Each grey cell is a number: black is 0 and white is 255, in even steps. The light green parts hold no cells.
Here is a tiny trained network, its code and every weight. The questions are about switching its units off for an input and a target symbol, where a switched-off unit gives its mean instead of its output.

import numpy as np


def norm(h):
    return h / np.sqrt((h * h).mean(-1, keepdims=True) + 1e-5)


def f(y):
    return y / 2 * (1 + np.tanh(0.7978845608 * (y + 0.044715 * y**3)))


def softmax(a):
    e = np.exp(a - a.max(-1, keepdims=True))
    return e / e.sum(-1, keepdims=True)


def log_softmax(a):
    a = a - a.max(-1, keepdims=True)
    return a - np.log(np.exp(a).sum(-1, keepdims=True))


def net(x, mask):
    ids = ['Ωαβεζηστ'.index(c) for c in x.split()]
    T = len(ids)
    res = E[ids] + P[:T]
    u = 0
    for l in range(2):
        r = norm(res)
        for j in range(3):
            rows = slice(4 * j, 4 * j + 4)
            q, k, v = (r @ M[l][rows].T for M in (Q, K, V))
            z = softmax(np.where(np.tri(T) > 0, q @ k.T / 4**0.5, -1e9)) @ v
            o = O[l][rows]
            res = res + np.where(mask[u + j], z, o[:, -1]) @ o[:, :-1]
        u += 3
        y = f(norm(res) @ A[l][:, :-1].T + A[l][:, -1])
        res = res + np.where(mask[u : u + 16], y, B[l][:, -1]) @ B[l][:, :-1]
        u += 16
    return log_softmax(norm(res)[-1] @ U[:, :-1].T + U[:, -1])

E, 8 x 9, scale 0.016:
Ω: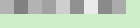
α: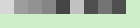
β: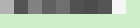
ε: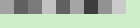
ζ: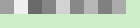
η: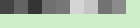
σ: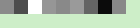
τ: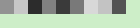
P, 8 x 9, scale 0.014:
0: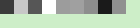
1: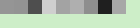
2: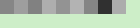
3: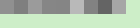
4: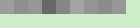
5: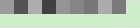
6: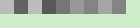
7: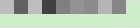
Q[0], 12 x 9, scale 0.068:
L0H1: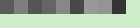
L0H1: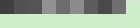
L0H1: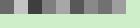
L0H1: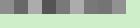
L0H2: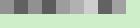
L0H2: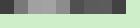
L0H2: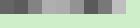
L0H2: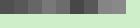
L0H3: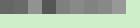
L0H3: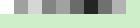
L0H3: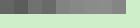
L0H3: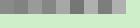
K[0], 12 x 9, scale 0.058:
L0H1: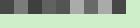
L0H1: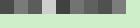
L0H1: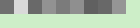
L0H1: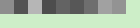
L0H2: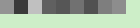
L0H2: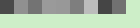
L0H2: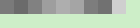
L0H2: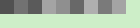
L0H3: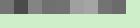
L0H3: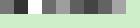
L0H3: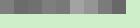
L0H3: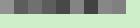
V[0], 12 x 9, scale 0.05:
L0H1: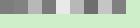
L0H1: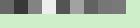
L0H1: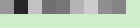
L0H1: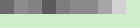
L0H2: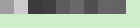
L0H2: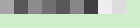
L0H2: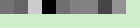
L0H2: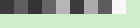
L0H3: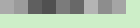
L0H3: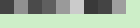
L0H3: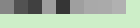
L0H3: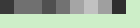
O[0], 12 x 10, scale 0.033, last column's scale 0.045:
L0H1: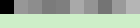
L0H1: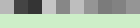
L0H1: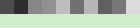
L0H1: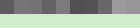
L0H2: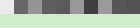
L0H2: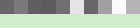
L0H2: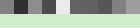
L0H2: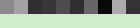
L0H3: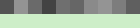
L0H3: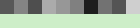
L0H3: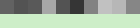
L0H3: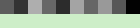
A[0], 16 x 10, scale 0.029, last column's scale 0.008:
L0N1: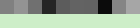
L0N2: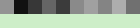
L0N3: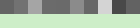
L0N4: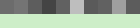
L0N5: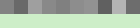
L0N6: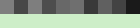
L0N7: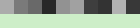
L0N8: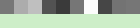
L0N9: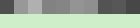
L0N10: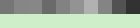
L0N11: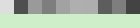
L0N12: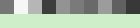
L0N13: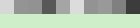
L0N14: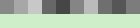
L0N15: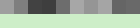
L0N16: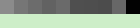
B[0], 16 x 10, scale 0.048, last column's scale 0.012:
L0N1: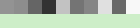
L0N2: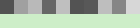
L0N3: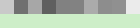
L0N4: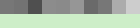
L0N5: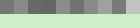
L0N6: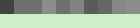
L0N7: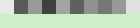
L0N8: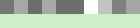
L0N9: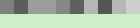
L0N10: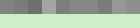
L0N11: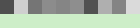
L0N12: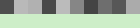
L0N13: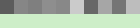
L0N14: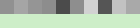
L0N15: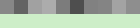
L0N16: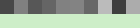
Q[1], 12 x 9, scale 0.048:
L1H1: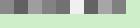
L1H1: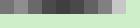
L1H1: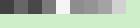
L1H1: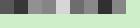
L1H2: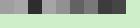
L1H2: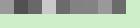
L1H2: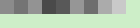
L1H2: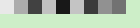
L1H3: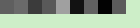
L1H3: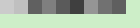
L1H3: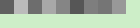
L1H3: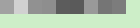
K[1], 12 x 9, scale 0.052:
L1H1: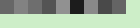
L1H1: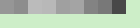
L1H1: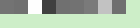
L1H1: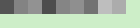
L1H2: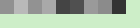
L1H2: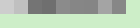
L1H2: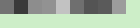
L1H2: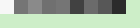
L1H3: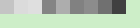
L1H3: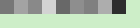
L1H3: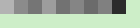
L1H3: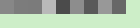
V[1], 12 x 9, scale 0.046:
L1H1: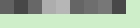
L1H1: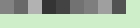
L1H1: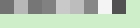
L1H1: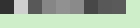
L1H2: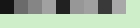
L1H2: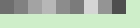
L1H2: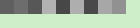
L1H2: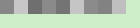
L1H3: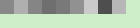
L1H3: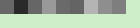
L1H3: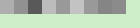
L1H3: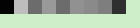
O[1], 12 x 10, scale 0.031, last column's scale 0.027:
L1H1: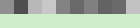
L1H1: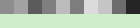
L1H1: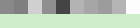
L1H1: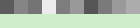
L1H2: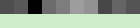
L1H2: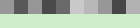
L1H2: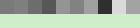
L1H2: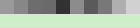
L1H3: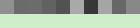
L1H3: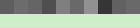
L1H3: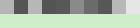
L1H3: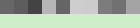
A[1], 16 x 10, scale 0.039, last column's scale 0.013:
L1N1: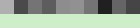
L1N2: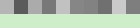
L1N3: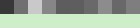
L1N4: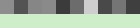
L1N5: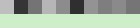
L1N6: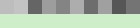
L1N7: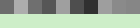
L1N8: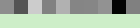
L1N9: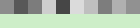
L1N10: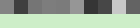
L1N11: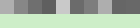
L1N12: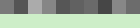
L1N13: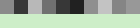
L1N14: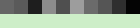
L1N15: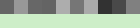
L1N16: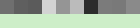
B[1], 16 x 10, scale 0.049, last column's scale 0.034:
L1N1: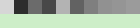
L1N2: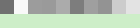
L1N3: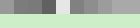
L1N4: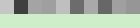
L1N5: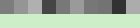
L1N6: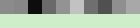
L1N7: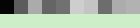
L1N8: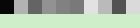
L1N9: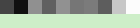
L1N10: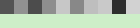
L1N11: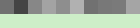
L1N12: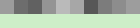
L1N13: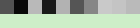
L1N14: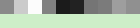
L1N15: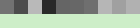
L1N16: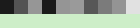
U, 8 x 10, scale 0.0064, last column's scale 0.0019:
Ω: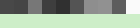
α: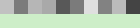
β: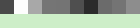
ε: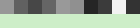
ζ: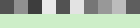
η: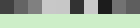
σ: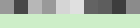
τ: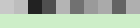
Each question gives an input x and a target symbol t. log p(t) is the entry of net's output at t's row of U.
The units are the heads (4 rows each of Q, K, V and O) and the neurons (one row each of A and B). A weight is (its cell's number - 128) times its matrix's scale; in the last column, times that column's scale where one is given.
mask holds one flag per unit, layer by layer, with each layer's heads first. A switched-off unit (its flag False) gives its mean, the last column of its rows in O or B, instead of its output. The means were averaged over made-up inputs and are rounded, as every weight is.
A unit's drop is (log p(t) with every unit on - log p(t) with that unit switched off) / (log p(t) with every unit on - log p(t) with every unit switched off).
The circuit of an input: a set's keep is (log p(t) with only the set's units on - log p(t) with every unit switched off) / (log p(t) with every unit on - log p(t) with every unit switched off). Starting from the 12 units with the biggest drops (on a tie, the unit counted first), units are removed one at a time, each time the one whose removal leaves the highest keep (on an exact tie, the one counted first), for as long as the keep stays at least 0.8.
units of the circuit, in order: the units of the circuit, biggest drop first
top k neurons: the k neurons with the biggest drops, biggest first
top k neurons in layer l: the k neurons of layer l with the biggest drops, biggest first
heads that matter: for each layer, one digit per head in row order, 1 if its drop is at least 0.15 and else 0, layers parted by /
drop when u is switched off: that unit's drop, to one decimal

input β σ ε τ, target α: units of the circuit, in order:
[L0H1, L0H2, L1N16]
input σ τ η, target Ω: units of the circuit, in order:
[L0H3]
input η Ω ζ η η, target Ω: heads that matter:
000 / 000
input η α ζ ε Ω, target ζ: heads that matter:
010 / 100
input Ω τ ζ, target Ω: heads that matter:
010 / 010
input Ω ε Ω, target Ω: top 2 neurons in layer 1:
[L1N14, L1N2]
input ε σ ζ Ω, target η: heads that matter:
110 / 000
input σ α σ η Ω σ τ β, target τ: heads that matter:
001 / 100
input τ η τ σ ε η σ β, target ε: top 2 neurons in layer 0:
[L0N7, L0N4]
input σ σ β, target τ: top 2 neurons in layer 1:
[L1N10, L1N9]
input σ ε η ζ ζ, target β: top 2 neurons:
[L0N12, L1N9]
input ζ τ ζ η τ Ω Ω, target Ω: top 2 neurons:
[L1N15, L1N2]
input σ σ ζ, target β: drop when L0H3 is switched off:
0.2
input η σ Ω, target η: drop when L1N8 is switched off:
0.0
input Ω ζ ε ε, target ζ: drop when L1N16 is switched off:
-0.1
